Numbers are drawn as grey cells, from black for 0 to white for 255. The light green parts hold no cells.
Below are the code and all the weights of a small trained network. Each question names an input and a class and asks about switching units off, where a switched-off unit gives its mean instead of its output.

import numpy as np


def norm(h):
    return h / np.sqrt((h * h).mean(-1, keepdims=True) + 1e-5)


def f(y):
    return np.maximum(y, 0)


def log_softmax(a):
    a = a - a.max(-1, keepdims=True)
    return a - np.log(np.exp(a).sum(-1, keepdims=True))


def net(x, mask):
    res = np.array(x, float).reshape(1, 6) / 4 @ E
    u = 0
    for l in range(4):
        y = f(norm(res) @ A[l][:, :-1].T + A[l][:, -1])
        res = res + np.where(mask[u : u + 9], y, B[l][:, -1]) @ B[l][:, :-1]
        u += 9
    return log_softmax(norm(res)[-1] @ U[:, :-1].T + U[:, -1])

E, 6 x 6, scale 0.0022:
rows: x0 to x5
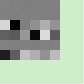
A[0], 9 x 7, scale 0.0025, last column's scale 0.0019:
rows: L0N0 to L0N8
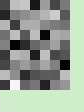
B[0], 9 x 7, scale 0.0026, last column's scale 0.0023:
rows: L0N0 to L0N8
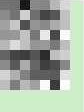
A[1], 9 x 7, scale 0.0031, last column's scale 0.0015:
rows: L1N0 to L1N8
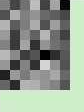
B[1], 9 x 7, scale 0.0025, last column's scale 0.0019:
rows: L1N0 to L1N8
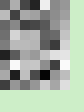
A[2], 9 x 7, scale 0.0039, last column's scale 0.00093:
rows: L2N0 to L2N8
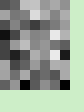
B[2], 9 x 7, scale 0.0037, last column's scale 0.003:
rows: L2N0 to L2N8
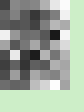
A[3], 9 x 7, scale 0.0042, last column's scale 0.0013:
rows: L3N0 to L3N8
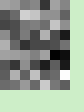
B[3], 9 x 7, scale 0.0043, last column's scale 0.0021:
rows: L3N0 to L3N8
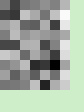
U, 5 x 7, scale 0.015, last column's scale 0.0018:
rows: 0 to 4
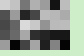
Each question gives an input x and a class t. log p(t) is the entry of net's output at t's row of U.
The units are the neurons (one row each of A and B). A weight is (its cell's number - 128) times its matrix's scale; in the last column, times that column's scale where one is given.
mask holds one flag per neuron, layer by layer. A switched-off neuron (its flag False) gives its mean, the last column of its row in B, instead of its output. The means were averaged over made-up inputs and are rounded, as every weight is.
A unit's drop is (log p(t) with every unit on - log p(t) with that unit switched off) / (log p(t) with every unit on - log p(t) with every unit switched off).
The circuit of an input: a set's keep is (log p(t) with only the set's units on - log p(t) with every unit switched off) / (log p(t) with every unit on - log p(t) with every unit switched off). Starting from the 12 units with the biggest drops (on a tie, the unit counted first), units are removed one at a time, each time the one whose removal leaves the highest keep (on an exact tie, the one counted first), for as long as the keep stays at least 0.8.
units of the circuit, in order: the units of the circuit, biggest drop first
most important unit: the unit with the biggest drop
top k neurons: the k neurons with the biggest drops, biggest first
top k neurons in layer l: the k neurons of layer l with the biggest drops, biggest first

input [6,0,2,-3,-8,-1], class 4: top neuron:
L2N0
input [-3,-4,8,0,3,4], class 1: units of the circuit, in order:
L0N8, L2N5
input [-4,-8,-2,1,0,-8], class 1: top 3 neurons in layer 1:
L1N5, L1N6, L1N4
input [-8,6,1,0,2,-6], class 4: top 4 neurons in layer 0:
L0N3, L0N8, L0N7, L0N0
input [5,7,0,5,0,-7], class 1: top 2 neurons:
L0N8, L0N3
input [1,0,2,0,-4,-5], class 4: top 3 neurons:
L0N3, L0N8, L2N0
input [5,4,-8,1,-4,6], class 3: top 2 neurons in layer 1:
L1N7, L1N6
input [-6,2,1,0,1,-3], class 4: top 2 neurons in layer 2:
L2N0, L2N5
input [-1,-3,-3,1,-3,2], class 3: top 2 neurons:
L0N5, L1N7
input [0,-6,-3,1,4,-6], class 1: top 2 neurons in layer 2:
L2N8, L2N3
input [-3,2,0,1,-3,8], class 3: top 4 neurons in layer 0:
L0N8, L0N3, L0N1, L0N4
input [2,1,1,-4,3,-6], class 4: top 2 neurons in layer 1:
L1N6, L1N5
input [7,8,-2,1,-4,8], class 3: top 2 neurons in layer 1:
L1N7, L1N6
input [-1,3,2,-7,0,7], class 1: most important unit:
L2N5
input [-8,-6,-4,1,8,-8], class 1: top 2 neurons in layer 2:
L2N8, L2N3
